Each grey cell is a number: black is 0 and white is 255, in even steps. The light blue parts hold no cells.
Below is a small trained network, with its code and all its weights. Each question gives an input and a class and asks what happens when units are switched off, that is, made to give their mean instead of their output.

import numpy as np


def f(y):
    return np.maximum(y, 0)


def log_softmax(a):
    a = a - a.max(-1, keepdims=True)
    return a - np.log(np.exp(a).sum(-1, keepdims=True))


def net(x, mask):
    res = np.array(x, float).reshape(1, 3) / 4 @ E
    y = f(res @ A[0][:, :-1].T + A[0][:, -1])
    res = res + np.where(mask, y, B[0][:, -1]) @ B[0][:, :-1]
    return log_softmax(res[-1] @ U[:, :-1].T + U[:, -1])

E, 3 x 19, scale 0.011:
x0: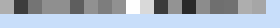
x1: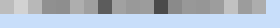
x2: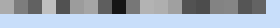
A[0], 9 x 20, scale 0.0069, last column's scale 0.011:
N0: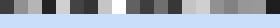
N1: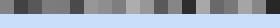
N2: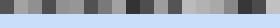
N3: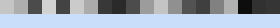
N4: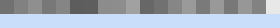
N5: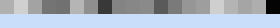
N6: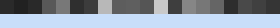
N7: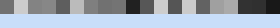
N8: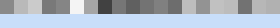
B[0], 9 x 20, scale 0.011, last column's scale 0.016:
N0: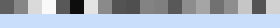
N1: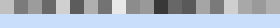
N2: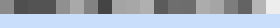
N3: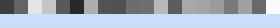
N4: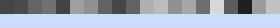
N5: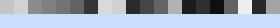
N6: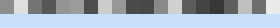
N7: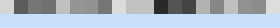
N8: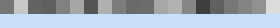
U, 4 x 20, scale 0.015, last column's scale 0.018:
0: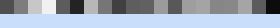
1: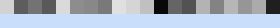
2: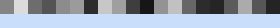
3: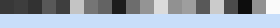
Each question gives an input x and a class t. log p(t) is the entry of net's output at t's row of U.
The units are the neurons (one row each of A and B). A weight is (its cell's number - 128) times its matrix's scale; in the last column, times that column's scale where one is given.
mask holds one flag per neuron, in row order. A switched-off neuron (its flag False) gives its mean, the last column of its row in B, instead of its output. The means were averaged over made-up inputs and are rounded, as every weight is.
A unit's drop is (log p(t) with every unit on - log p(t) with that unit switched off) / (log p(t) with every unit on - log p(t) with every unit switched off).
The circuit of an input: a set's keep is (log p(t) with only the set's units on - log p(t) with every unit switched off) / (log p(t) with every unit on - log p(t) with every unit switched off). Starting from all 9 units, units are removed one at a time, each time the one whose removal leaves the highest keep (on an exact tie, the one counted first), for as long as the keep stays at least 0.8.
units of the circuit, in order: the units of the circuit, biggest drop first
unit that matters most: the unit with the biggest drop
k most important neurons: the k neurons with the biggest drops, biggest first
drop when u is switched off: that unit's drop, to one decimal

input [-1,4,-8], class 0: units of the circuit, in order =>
[N0]
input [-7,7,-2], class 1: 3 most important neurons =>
[N7; N2; N6]
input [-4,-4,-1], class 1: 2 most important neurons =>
[N2; N8]
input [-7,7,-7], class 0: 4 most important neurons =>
[N0; N6; N1; N4]
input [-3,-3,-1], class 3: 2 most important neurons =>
[N1; N5]
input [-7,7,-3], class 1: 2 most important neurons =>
[N7; N2]
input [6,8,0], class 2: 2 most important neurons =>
[N5; N7]
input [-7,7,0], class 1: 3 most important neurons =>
[N7; N2; N6]
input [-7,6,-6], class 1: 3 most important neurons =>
[N2; N7; N3]
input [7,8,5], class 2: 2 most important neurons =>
[N5; N7]
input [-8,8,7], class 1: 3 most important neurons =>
[N7; N6; N2]
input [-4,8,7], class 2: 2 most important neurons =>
[N8; N5]
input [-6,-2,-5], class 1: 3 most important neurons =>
[N2; N3; N7]
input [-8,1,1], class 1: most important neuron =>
[N7]
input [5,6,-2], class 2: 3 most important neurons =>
[N7; N5; N2]
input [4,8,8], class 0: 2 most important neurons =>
[N3; N6]
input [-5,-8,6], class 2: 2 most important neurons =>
[N6; N0]
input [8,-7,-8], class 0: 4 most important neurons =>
[N0; N7; N2; N4]
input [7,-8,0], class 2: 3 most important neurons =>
[N6; N7; N2]
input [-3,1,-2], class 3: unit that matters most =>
N1
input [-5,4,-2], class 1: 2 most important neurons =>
[N2; N6]
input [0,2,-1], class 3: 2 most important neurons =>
[N6; N7]
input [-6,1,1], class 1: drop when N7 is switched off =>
1.0
